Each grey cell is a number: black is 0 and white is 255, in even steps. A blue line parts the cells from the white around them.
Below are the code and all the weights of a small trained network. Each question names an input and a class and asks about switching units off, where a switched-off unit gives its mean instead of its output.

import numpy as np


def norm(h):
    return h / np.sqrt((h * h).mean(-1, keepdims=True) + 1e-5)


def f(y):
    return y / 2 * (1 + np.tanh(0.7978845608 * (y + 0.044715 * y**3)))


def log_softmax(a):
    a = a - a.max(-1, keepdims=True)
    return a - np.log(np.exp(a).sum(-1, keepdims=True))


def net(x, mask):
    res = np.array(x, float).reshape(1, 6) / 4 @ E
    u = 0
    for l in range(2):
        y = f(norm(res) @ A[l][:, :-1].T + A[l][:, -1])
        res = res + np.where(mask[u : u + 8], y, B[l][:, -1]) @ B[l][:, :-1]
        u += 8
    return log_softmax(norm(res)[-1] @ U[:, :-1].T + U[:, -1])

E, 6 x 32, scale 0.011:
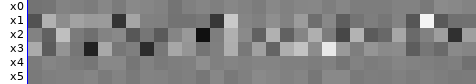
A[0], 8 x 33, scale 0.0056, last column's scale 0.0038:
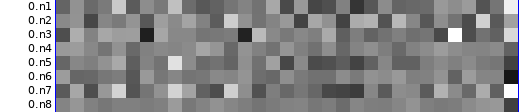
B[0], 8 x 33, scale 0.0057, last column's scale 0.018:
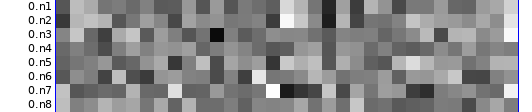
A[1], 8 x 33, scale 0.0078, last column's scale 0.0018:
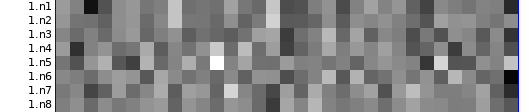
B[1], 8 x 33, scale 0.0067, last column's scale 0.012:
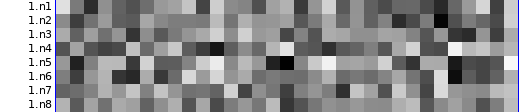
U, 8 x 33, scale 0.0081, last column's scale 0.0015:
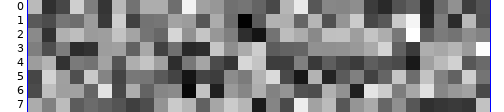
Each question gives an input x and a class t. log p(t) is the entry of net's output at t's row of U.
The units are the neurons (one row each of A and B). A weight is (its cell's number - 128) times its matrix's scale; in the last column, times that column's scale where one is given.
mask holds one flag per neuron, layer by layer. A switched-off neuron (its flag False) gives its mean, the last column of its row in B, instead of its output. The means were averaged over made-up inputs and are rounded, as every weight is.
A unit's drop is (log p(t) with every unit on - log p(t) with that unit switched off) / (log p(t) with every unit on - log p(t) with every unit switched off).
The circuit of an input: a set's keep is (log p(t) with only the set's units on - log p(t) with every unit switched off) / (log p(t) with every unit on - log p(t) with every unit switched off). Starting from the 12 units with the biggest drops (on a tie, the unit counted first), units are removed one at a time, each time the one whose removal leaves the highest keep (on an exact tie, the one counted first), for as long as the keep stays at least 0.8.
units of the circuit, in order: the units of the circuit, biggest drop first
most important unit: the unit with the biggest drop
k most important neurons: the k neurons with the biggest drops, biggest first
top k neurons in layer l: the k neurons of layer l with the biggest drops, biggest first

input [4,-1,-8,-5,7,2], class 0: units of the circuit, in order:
0.n3
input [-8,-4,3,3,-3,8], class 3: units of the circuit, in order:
1.n4; 0.n3
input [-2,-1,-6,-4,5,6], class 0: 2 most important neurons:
0.n7; 0.n3
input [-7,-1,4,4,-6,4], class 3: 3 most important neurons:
0.n3; 0.n2; 1.n4
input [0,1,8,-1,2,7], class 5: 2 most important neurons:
1.n5; 0.n7
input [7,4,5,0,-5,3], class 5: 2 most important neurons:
0.n7; 1.n5
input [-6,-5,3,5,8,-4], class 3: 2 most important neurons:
1.n4; 0.n2
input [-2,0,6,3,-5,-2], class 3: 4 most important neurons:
0.n3; 1.n4; 0.n2; 1.n5
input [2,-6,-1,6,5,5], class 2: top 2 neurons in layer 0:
0.n7; 0.n3
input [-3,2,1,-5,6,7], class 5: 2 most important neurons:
0.n1; 0.n5
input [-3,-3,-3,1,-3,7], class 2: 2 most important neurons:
0.n2; 0.n3
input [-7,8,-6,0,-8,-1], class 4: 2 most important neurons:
0.n7; 0.n5
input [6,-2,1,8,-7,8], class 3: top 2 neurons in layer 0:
0.n2; 0.n1
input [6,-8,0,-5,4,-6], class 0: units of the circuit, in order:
0.n2
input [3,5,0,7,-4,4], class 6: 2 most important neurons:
0.n7; 1.n5
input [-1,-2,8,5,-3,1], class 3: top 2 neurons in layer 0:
0.n3; 0.n2
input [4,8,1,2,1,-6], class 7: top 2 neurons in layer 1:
1.n6; 1.n3
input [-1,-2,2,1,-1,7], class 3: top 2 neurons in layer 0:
0.n1; 0.n2
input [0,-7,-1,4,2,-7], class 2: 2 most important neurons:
0.n7; 0.n3
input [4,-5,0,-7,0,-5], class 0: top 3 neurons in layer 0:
0.n7; 0.n2; 0.n3
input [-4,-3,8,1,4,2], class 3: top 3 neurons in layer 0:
0.n2; 0.n3; 0.n1
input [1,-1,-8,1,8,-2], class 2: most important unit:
0.n2
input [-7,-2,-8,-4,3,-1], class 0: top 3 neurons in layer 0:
0.n7; 0.n3; 0.n2
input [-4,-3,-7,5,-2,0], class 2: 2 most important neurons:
0.n3; 1.n5
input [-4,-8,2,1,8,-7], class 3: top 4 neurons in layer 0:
0.n2; 0.n1; 0.n5; 0.n7
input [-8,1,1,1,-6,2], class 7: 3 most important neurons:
0.n2; 0.n1; 0.n5
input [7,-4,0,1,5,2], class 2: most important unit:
0.n7
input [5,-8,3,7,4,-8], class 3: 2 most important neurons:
1.n4; 0.n2
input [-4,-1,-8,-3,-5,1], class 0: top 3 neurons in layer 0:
0.n7; 0.n3; 0.n2
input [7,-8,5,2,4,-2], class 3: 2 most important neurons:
1.n4; 0.n2
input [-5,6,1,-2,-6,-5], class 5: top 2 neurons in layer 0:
0.n1; 0.n7
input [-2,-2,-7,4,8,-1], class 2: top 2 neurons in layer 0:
0.n3; 0.n2
